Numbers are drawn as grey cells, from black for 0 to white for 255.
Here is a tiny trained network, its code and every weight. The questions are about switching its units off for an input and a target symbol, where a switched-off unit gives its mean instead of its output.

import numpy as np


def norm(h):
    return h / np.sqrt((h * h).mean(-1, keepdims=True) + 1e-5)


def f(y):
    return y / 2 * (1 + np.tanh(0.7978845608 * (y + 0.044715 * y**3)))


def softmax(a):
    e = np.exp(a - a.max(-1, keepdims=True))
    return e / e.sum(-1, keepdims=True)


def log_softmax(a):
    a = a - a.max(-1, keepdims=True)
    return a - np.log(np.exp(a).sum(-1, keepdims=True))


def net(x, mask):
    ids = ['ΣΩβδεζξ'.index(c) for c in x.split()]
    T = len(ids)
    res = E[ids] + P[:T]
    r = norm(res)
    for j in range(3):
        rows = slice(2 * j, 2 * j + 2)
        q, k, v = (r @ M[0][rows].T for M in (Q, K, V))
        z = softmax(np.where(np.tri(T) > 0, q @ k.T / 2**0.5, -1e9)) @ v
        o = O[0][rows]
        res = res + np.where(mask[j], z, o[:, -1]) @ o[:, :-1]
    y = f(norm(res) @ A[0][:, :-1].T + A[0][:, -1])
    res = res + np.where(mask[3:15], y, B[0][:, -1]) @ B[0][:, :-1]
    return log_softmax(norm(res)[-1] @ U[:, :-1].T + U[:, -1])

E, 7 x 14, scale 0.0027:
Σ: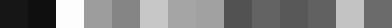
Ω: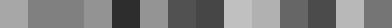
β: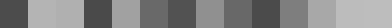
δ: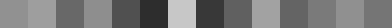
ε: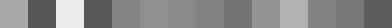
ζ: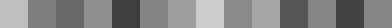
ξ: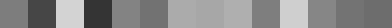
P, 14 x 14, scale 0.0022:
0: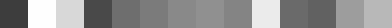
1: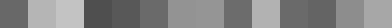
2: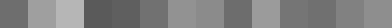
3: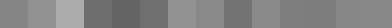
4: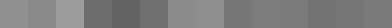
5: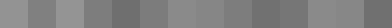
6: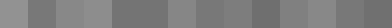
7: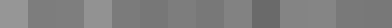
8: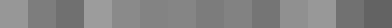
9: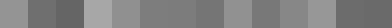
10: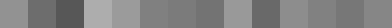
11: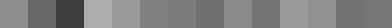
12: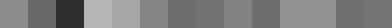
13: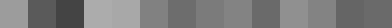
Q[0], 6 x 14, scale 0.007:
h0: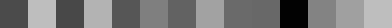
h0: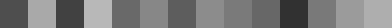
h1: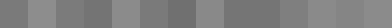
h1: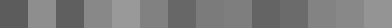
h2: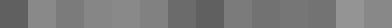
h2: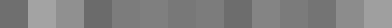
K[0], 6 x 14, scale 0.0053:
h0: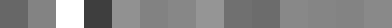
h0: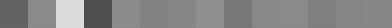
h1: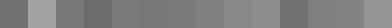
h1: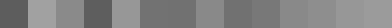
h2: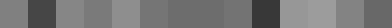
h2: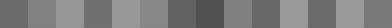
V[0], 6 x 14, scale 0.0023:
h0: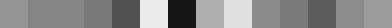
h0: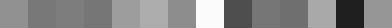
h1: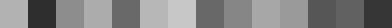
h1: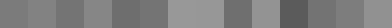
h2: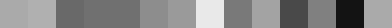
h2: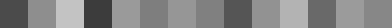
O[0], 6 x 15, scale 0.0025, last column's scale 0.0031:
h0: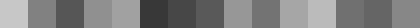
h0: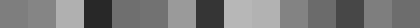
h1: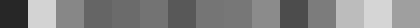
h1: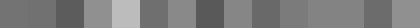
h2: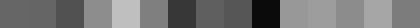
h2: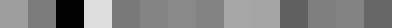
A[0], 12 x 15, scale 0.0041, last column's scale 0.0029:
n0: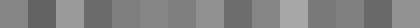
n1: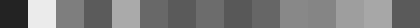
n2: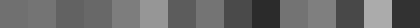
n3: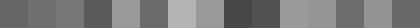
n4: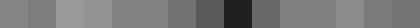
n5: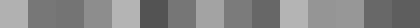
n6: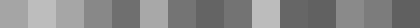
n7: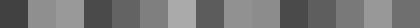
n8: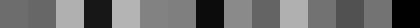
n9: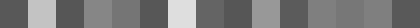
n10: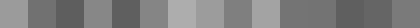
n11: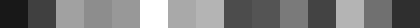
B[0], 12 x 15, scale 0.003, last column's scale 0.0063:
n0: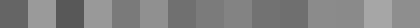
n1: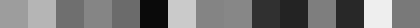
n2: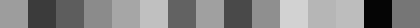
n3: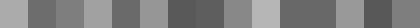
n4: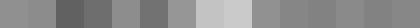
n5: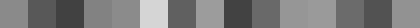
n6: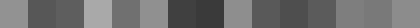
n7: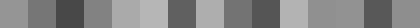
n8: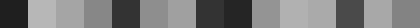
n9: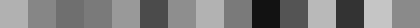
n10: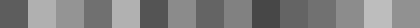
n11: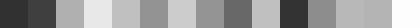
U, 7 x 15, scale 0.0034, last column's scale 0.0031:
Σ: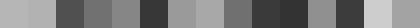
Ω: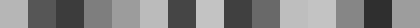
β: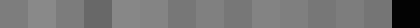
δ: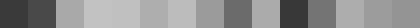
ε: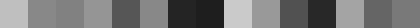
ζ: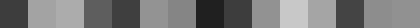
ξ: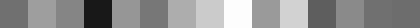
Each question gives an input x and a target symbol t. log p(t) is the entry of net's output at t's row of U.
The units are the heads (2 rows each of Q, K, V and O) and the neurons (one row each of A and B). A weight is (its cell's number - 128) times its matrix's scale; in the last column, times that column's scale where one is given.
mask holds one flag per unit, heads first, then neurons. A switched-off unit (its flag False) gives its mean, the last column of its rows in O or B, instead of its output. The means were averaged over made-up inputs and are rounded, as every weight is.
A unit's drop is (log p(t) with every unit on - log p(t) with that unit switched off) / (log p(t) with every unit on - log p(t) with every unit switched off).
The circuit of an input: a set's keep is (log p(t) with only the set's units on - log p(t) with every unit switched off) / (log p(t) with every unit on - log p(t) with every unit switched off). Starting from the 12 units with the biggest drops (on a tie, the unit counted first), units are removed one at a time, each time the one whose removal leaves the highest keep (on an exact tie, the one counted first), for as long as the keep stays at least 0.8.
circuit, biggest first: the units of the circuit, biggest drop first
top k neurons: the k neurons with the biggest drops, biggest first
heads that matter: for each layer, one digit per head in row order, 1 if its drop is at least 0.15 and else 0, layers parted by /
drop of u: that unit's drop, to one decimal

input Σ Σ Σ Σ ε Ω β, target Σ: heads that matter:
000
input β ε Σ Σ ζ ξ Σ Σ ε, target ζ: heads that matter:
100
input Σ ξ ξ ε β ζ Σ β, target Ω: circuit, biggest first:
h1; n11; n5
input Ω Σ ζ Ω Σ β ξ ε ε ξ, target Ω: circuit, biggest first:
h0; n5
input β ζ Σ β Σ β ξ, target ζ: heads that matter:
100
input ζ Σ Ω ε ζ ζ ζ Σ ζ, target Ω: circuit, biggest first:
h2; n2
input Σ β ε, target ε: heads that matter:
001
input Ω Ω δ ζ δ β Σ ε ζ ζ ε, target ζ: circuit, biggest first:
n8; h0
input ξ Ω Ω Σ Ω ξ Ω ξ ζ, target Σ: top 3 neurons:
n11; n10; n7
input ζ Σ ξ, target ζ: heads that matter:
000
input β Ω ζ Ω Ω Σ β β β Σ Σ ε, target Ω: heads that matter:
100
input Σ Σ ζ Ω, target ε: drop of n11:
0.4
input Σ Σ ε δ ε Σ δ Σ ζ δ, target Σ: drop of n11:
0.1
